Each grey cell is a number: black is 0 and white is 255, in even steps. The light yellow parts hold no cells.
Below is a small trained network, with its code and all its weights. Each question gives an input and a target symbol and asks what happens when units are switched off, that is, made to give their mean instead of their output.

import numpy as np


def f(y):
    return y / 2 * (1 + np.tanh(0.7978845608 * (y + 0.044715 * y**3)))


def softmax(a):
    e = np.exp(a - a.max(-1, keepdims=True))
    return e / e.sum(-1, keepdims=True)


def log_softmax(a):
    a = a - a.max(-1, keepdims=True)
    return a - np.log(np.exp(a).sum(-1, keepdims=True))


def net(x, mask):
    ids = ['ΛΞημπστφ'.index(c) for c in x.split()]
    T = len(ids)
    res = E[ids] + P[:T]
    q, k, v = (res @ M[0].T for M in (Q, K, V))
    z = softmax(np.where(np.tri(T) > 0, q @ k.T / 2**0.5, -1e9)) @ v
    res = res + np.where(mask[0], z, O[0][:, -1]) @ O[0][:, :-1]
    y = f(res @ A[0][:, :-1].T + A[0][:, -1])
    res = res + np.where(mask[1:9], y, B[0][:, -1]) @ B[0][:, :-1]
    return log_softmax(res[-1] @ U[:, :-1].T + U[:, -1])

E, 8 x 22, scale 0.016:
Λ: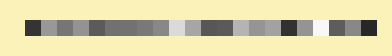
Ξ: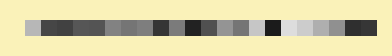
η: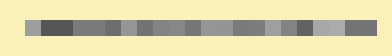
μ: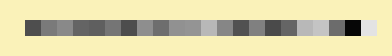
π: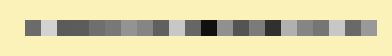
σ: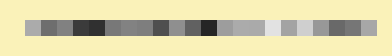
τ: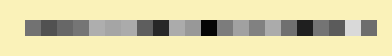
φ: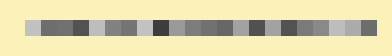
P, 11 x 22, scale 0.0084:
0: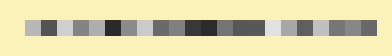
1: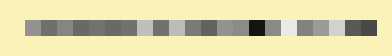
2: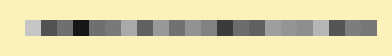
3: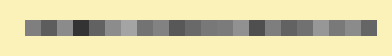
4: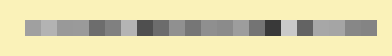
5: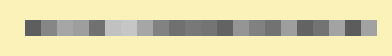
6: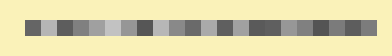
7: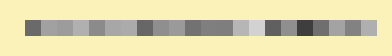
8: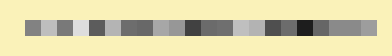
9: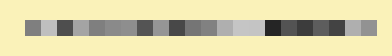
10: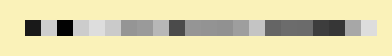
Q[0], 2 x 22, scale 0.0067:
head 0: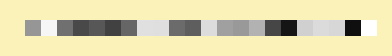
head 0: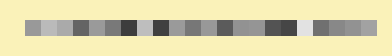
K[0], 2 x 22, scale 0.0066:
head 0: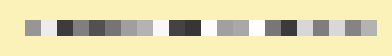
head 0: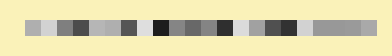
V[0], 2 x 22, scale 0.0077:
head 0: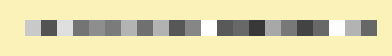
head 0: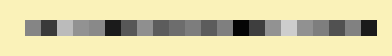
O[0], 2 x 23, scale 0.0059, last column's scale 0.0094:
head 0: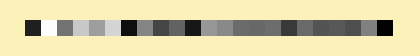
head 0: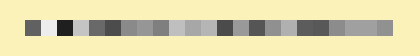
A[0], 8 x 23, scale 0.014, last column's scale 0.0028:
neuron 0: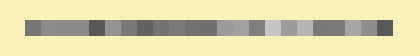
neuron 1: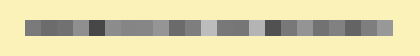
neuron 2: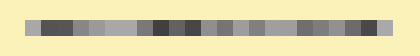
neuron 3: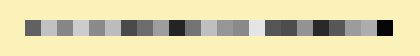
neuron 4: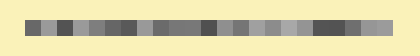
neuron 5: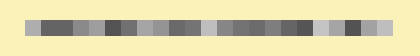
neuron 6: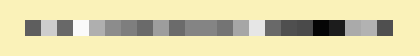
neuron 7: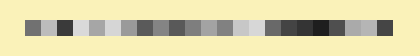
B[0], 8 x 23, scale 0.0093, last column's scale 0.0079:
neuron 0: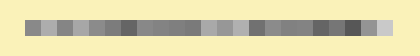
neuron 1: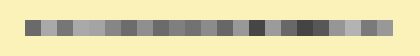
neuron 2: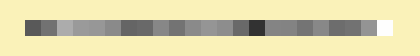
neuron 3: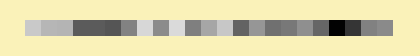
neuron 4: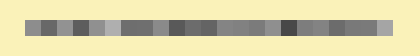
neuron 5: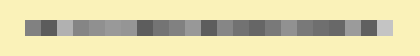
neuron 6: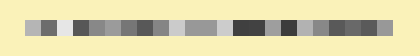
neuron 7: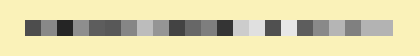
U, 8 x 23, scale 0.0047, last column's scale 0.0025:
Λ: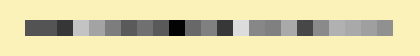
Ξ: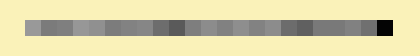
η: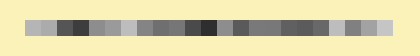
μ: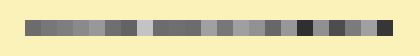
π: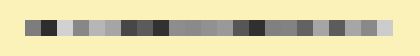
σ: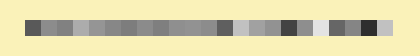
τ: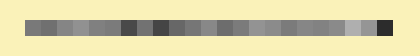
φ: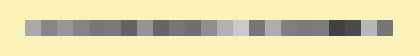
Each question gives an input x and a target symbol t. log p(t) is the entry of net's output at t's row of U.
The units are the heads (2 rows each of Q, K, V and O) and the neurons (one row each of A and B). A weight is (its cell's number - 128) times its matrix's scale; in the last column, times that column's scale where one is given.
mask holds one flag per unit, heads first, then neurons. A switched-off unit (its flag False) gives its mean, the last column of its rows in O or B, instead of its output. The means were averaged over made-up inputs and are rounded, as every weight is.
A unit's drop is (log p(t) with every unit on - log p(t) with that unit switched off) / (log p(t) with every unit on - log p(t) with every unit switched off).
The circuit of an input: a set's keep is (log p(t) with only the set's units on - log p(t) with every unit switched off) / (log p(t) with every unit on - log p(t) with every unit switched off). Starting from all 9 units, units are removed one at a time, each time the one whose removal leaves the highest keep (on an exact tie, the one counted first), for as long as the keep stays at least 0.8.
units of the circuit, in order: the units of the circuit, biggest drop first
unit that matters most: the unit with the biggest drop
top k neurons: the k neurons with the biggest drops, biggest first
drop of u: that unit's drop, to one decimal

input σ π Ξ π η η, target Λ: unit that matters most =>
head 0
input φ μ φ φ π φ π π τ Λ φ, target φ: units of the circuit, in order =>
head 0; neuron 3
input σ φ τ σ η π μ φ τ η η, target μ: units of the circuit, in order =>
neuron 7; head 0; neuron 3
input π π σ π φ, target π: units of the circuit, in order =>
neuron 2; neuron 5
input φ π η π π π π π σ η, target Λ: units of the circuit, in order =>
neuron 7; head 0
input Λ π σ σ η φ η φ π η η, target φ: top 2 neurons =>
neuron 3; neuron 6
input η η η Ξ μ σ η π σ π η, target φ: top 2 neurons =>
neuron 6; neuron 3
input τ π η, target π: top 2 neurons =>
neuron 5; neuron 7
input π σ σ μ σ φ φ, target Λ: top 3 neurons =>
neuron 7; neuron 6; neuron 3
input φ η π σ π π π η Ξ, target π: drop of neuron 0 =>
0.0
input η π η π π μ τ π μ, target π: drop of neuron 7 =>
0.1
